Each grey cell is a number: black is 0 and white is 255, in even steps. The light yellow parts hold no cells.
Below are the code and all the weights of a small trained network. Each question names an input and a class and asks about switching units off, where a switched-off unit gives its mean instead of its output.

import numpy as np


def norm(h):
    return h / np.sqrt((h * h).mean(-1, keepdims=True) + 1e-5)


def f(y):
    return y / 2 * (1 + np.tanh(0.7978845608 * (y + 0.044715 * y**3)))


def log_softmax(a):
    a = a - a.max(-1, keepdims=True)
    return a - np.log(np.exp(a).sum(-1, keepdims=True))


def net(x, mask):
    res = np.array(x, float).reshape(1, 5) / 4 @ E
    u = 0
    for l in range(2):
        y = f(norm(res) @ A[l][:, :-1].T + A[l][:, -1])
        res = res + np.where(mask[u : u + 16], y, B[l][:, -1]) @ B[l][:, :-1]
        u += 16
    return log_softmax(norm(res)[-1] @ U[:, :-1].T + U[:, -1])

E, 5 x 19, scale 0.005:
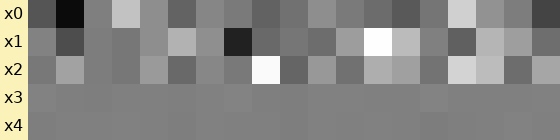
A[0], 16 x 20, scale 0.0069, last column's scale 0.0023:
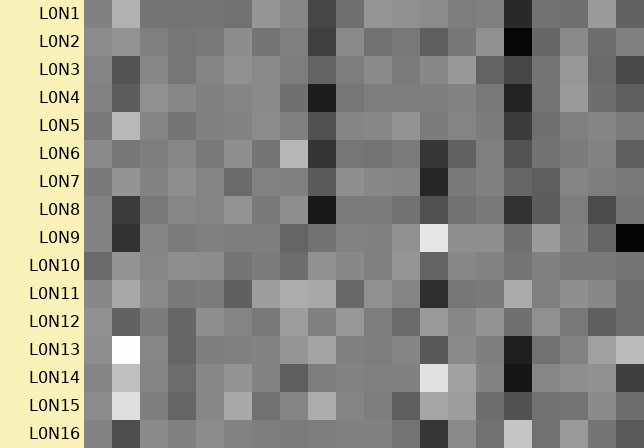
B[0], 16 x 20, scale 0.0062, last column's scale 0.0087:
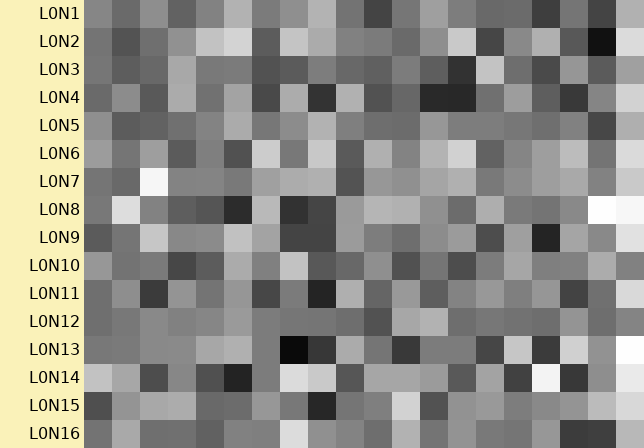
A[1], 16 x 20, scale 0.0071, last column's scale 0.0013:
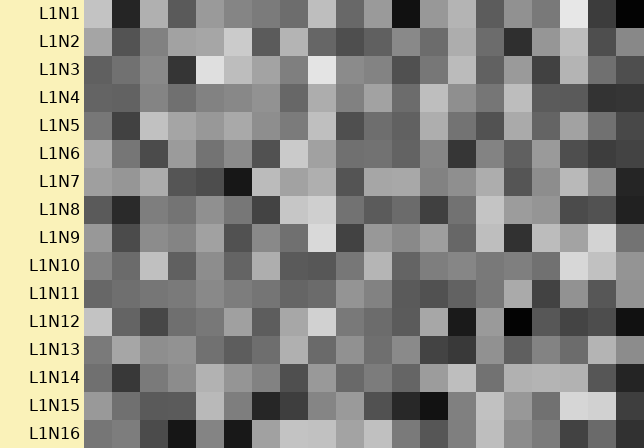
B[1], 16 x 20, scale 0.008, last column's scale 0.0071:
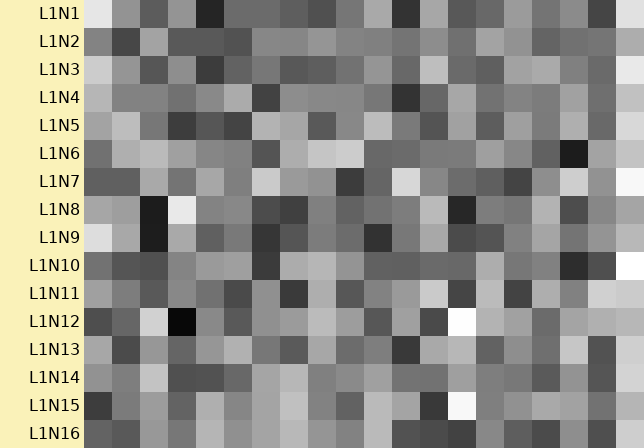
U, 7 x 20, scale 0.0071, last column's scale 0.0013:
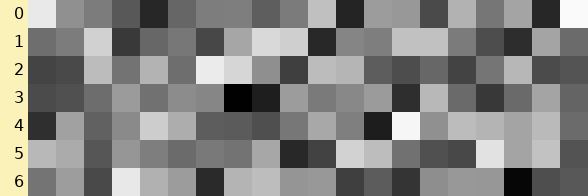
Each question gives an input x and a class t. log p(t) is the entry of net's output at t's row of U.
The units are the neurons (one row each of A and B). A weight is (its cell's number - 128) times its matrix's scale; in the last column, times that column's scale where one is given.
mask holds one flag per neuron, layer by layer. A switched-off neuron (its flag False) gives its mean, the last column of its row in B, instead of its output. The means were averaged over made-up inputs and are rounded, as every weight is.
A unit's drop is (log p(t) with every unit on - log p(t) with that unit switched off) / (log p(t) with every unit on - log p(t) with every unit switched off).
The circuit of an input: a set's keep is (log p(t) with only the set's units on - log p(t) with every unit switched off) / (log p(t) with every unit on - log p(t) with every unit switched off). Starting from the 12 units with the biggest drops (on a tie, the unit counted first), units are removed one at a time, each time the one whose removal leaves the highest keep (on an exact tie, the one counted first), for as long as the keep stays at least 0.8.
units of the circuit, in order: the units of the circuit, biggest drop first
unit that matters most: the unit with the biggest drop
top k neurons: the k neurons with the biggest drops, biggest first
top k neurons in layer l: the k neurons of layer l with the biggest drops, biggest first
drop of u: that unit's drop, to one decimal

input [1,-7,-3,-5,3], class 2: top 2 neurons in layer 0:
L0N8, L0N9
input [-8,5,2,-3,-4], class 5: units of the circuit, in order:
L0N14
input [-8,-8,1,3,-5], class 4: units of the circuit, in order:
L1N15, L0N13
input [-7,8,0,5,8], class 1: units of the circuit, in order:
L0N8, L0N14, L1N12
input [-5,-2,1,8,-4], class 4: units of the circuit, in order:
L0N13, L1N15
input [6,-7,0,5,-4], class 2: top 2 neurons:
L0N2, L0N4
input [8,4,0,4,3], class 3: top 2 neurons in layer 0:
L0N2, L0N6
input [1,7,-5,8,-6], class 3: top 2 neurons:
L0N9, L0N8
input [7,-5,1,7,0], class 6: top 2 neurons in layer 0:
L0N8, L0N11
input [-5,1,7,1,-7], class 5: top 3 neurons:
L0N14, L0N9, L0N4
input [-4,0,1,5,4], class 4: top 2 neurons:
L0N13, L0N15
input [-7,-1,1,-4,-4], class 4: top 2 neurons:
L0N15, L0N13
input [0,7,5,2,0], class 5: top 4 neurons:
L0N14, L0N13, L0N2, L1N9
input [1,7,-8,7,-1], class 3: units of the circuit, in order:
L0N8
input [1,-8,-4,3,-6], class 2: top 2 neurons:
L0N8, L0N9
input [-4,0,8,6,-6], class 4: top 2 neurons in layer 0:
L0N13, L0N6
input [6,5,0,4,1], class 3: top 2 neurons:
L0N2, L0N6
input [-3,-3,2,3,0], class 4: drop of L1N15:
0.2
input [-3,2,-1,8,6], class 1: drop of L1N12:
0.2
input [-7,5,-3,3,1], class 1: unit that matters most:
L0N14
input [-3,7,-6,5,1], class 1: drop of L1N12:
0.1
